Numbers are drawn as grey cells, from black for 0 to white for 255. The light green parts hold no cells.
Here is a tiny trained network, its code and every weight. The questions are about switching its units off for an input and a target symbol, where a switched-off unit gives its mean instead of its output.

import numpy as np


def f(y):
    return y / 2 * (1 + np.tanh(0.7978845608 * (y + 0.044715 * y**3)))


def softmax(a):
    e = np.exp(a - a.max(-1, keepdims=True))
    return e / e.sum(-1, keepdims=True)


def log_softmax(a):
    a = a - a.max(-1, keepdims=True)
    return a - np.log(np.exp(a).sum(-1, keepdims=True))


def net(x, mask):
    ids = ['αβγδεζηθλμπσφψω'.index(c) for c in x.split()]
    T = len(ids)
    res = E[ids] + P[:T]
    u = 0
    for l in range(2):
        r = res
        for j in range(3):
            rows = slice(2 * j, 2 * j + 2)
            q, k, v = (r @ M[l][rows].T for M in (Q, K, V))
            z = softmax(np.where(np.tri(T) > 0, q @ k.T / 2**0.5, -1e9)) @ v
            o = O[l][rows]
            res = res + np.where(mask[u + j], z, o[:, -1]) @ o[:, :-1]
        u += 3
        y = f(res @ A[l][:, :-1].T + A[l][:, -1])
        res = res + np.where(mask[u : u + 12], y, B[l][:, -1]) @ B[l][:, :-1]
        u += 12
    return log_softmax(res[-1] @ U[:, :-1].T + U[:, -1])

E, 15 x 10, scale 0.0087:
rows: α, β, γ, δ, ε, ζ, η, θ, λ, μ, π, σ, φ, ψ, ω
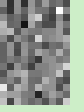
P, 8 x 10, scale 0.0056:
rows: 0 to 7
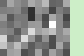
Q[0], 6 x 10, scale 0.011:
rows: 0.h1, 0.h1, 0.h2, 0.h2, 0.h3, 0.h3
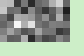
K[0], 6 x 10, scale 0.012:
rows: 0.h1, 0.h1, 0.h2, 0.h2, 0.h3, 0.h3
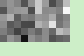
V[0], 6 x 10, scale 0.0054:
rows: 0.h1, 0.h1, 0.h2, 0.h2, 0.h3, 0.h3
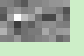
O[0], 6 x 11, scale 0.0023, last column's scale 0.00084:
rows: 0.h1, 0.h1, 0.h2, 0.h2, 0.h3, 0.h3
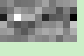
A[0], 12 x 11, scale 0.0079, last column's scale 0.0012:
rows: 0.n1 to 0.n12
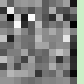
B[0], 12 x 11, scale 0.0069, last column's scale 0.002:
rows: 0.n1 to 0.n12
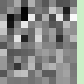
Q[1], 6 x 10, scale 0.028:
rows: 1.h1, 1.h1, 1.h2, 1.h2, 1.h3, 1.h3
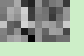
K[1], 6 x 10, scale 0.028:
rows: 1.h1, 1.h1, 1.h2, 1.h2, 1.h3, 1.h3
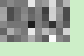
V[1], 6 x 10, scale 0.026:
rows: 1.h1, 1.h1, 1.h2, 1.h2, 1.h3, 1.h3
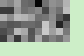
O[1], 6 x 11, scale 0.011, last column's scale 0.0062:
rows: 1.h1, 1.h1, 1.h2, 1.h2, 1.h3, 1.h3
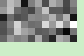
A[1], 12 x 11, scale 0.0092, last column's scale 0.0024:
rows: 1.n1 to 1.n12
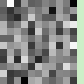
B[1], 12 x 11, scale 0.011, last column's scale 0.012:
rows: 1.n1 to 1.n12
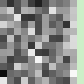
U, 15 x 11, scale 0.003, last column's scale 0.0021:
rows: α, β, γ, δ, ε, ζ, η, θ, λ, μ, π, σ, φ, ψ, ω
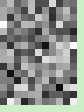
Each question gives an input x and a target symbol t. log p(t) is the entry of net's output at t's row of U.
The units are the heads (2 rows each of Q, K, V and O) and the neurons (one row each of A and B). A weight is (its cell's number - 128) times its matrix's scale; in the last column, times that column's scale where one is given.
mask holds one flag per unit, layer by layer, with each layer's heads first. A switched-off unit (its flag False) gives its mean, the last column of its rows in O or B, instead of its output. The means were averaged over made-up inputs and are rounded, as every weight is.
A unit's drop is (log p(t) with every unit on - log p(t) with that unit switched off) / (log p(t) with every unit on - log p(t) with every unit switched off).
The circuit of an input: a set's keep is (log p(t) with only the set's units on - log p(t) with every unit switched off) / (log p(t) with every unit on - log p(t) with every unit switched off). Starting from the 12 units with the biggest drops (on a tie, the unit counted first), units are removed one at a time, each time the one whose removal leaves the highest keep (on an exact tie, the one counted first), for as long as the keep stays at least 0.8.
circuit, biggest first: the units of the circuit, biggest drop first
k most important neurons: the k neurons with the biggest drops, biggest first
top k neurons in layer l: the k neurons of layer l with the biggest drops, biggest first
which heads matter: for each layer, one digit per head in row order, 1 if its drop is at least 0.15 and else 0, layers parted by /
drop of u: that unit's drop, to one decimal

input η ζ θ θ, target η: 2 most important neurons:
(1.n1, 0.n3)
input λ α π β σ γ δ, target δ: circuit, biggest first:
(0.n3, 1.n12, 1.n2)
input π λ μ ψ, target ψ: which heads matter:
000 / 011
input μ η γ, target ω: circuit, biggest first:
(1.h1)
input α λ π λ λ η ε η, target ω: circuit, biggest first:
(1.h1, 1.h3, 0.n3)
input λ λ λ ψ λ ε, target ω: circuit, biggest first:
(1.h1, 1.h3, 0.n3)
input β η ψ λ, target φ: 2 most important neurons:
(1.n7, 0.n3)
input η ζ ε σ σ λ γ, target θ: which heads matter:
000 / 001
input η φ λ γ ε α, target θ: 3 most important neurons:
(1.n2, 0.n3, 1.n11)
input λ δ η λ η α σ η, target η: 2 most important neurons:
(0.n2, 1.n1)
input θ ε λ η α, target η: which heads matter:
000 / 111
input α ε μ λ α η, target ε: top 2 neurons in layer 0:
(0.n3, 0.n6)
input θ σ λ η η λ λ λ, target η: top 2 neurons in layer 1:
(1.n1, 1.n10)
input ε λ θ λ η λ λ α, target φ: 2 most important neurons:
(1.n3, 0.n3)
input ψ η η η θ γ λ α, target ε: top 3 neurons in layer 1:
(1.n12, 1.n3, 1.n7)
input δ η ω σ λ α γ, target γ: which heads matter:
000 / 001
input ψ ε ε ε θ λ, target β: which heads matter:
000 / 110
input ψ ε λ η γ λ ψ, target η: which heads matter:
000 / 001
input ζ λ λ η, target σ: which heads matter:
000 / 100
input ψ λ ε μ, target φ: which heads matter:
000 / 000
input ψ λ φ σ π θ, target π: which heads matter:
000 / 110
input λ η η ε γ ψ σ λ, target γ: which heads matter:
000 / 101
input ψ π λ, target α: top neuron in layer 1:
(1.n8)
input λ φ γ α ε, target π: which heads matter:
000 / 110
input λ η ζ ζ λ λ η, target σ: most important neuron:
(0.n3)
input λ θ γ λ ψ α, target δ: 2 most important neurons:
(0.n3, 1.n12)
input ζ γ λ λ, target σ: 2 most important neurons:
(0.n6, 1.n9)
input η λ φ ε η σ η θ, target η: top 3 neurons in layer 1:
(1.n1, 1.n10, 1.n6)
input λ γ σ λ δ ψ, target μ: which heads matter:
000 / 111
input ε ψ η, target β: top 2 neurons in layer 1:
(1.n8, 1.n3)
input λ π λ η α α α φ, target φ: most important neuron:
(1.n10)
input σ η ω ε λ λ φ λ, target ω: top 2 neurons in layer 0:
(0.n2, 0.n3)
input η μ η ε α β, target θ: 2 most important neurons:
(1.n2, 0.n3)
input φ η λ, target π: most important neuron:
(1.n9)
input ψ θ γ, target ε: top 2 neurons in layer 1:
(1.n12, 1.n3)
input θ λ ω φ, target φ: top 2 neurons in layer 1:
(1.n7, 1.n10)
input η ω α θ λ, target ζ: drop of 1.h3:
0.3
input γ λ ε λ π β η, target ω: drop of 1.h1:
0.5
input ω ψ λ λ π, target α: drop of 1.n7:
0.1
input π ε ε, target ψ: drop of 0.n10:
0.0
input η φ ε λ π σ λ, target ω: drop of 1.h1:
0.5
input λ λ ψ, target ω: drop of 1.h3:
0.2
